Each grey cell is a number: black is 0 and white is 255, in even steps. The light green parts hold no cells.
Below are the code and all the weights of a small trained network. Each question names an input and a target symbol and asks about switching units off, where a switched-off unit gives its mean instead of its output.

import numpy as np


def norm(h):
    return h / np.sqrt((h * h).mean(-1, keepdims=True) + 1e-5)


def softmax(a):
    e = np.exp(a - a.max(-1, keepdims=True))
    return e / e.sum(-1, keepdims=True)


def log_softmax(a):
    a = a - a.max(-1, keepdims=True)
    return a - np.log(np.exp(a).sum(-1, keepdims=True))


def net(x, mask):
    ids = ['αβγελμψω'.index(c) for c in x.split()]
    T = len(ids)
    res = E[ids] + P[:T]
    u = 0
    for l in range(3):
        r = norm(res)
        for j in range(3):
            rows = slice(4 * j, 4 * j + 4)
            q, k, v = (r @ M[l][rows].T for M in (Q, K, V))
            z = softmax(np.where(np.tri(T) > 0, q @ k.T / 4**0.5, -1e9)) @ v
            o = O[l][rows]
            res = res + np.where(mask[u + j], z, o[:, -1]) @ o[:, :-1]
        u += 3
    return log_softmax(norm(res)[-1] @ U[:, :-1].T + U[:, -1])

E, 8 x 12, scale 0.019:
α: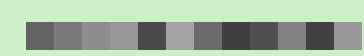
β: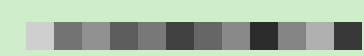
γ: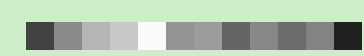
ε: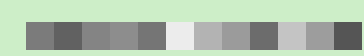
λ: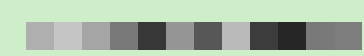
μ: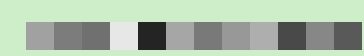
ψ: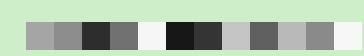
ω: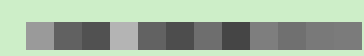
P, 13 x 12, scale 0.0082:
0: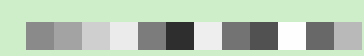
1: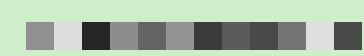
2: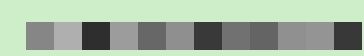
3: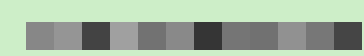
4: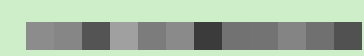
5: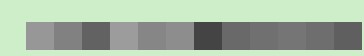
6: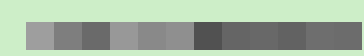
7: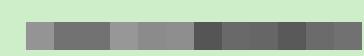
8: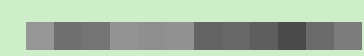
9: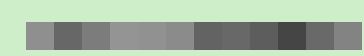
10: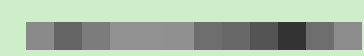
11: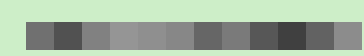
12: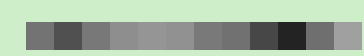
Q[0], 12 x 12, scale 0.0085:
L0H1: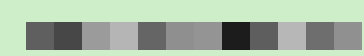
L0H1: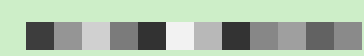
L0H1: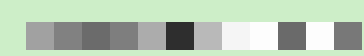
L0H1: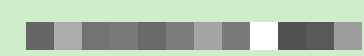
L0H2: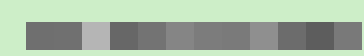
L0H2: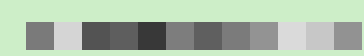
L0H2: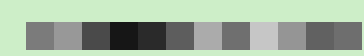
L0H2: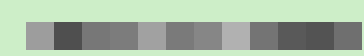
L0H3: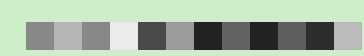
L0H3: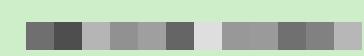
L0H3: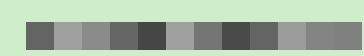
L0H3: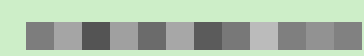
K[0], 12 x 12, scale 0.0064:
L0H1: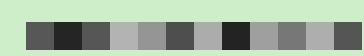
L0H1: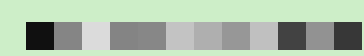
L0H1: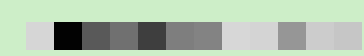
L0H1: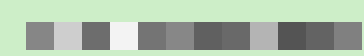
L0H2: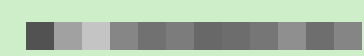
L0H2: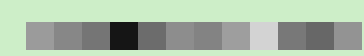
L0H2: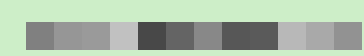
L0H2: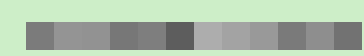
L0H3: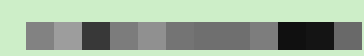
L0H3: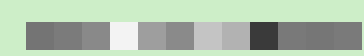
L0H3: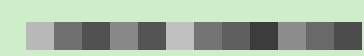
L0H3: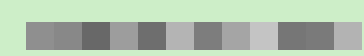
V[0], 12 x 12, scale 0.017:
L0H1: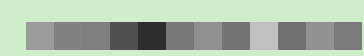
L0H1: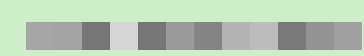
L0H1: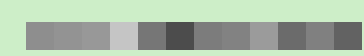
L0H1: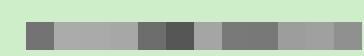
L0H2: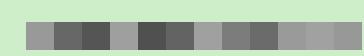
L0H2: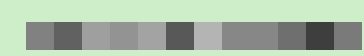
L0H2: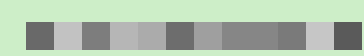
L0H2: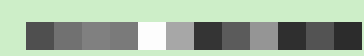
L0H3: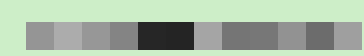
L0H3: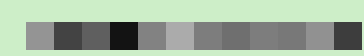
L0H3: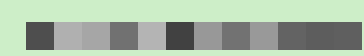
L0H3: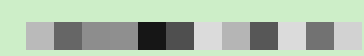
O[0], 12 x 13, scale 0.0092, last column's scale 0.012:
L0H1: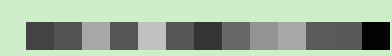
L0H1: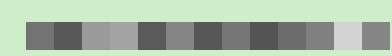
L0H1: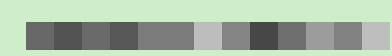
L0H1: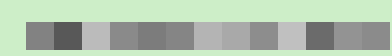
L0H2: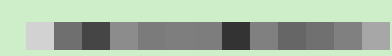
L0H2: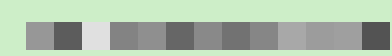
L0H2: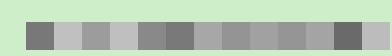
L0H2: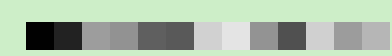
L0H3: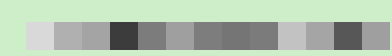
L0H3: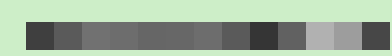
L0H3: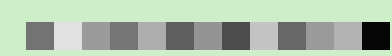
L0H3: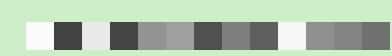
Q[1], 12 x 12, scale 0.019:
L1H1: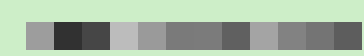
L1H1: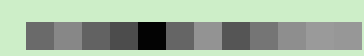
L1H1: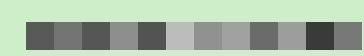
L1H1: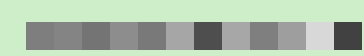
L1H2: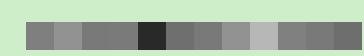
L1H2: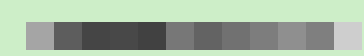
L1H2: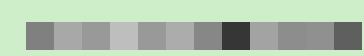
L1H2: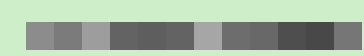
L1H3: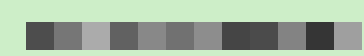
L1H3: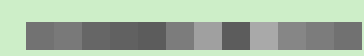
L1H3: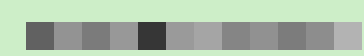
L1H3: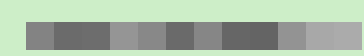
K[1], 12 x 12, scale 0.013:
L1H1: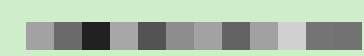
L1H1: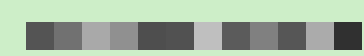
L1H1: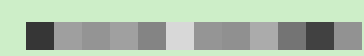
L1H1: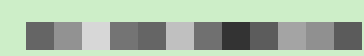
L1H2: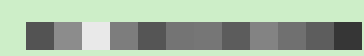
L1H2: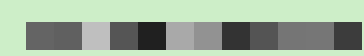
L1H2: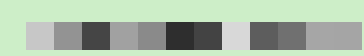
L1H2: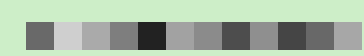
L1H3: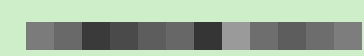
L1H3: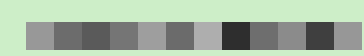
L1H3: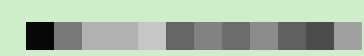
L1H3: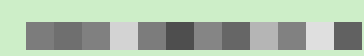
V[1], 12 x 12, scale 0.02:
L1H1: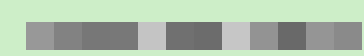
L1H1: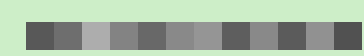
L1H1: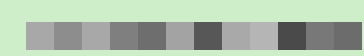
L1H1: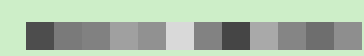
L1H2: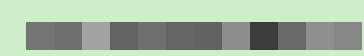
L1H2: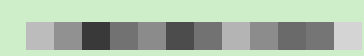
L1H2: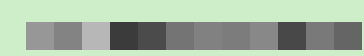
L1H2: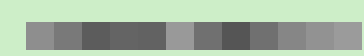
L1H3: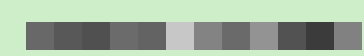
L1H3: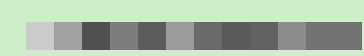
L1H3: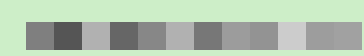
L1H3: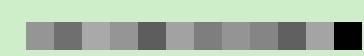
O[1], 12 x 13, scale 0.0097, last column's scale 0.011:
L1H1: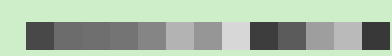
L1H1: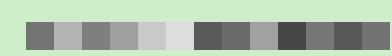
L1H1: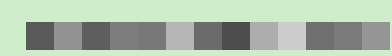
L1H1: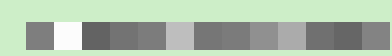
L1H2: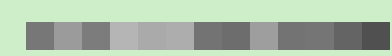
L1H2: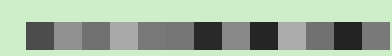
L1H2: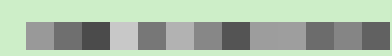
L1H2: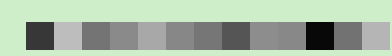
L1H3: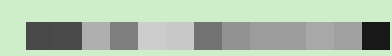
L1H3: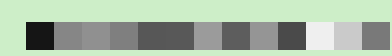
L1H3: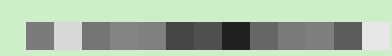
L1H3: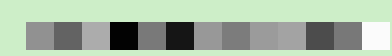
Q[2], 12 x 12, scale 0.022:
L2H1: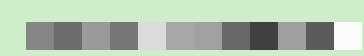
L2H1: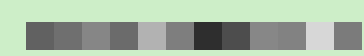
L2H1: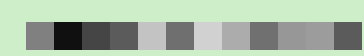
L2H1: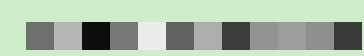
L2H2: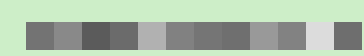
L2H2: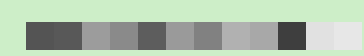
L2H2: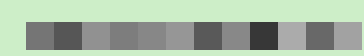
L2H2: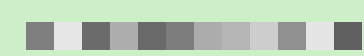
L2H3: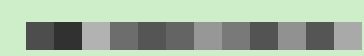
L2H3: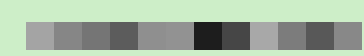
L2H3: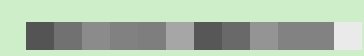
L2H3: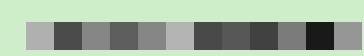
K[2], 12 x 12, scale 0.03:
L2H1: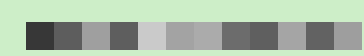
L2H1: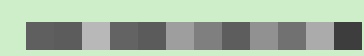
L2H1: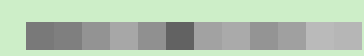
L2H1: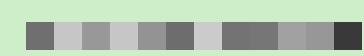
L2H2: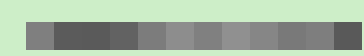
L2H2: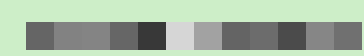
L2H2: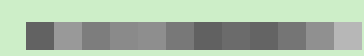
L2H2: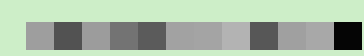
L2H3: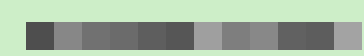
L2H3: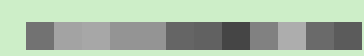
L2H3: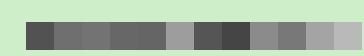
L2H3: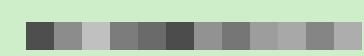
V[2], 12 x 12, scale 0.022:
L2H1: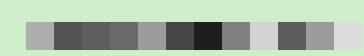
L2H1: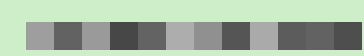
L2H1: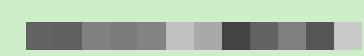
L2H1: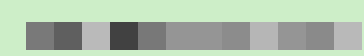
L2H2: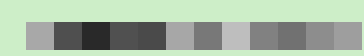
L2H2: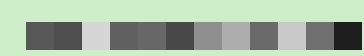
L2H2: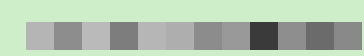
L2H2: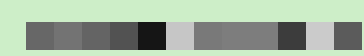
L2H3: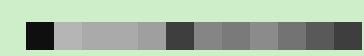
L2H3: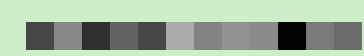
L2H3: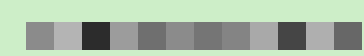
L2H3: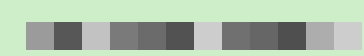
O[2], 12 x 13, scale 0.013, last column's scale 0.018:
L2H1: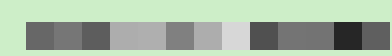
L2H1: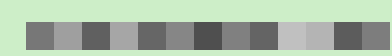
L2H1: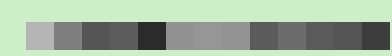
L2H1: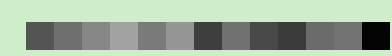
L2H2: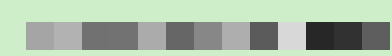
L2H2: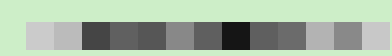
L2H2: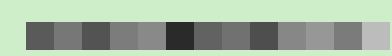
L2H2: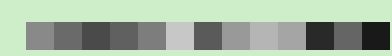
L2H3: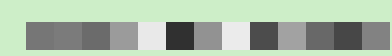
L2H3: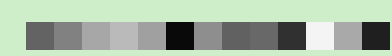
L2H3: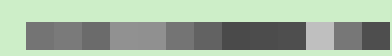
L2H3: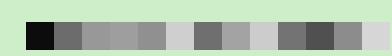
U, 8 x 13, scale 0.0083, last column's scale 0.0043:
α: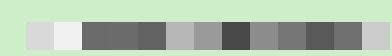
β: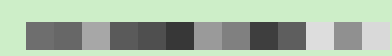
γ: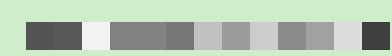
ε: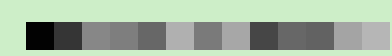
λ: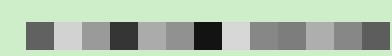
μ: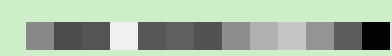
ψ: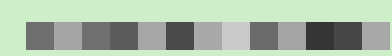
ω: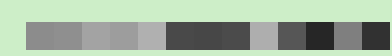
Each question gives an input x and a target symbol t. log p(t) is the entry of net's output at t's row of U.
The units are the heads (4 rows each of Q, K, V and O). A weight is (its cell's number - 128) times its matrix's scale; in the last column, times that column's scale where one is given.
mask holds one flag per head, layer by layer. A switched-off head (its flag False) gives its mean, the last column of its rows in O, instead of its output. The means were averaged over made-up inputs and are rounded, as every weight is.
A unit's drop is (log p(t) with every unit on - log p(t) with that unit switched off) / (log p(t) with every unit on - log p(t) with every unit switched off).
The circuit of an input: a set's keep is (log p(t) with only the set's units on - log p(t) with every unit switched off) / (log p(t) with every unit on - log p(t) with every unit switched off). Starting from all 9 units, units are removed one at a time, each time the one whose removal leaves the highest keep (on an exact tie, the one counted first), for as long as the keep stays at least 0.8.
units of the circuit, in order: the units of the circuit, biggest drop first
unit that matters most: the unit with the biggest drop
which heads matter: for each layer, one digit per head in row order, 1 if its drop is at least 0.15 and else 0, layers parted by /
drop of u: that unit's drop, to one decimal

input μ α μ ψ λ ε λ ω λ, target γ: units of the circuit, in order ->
L1H3
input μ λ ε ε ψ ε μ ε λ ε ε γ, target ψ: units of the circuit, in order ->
L1H3; L0H2
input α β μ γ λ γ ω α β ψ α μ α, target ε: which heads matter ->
000 / 110 / 001
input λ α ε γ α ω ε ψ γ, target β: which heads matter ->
110 / 011 / 001
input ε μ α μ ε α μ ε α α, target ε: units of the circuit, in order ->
L1H3; L2H1
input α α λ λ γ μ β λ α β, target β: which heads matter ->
110 / 101 / 001
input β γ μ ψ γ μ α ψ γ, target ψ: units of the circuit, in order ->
L0H3; L2H2; L1H3
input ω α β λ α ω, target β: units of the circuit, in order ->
L1H3; L0H2; L2H3
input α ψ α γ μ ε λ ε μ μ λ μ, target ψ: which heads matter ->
010 / 001 / 000
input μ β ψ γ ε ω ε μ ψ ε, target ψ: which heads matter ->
010 / 001 / 001
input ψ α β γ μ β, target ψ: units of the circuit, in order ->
L0H2; L1H3; L2H3
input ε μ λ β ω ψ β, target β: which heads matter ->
111 / 101 / 000
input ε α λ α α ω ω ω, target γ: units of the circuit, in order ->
L1H3; L0H2; L2H2; L2H3
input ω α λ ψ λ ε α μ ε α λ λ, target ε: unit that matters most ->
L0H2
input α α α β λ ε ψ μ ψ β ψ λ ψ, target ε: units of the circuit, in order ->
L2H1; L1H3
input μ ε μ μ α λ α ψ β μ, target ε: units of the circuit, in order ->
L1H3; L2H1
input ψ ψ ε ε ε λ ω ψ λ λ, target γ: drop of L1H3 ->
1.2
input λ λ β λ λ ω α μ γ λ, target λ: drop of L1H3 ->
0.3
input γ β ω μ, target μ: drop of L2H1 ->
0.2
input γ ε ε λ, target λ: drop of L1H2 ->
0.2
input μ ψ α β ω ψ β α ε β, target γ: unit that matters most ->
L1H3
